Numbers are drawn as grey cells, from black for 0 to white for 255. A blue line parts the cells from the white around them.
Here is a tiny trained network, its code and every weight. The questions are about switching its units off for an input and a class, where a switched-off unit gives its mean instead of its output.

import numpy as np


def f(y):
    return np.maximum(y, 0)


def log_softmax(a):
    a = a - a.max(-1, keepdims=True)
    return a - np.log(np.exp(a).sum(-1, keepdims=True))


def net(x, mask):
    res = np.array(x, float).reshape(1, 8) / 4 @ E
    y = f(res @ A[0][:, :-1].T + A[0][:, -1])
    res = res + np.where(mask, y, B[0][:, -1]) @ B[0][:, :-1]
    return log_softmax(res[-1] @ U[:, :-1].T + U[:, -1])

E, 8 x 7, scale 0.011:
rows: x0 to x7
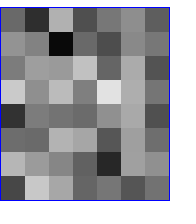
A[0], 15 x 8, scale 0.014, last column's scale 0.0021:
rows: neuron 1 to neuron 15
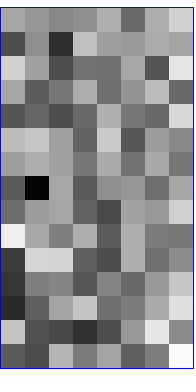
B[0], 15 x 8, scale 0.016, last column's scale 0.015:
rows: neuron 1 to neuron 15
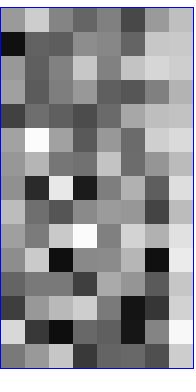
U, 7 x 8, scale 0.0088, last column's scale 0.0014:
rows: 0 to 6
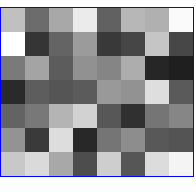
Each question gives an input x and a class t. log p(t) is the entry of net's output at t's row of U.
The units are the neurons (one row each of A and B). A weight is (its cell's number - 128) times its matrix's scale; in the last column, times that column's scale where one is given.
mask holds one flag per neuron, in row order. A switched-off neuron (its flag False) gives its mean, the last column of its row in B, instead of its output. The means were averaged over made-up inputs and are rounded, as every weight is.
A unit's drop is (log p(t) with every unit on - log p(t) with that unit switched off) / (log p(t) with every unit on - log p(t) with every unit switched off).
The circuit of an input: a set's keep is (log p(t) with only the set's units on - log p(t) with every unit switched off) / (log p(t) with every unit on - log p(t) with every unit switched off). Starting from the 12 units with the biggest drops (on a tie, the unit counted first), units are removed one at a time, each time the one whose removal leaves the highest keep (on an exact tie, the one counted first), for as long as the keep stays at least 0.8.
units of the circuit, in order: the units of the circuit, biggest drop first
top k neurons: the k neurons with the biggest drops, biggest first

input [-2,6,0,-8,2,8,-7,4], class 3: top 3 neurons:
neuron 2; neuron 5; neuron 12
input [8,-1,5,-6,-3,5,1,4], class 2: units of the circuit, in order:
neuron 11
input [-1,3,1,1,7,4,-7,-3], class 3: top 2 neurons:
neuron 2; neuron 5
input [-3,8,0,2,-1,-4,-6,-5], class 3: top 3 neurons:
neuron 2; neuron 5; neuron 9
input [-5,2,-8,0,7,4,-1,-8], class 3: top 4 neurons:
neuron 2; neuron 5; neuron 10; neuron 9
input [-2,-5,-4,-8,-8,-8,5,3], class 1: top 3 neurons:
neuron 14; neuron 15; neuron 11
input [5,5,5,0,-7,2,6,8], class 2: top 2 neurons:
neuron 11; neuron 9
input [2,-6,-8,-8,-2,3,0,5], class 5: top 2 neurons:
neuron 8; neuron 15
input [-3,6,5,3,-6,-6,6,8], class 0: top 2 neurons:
neuron 10; neuron 3
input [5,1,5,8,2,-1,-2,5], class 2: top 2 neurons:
neuron 11; neuron 1
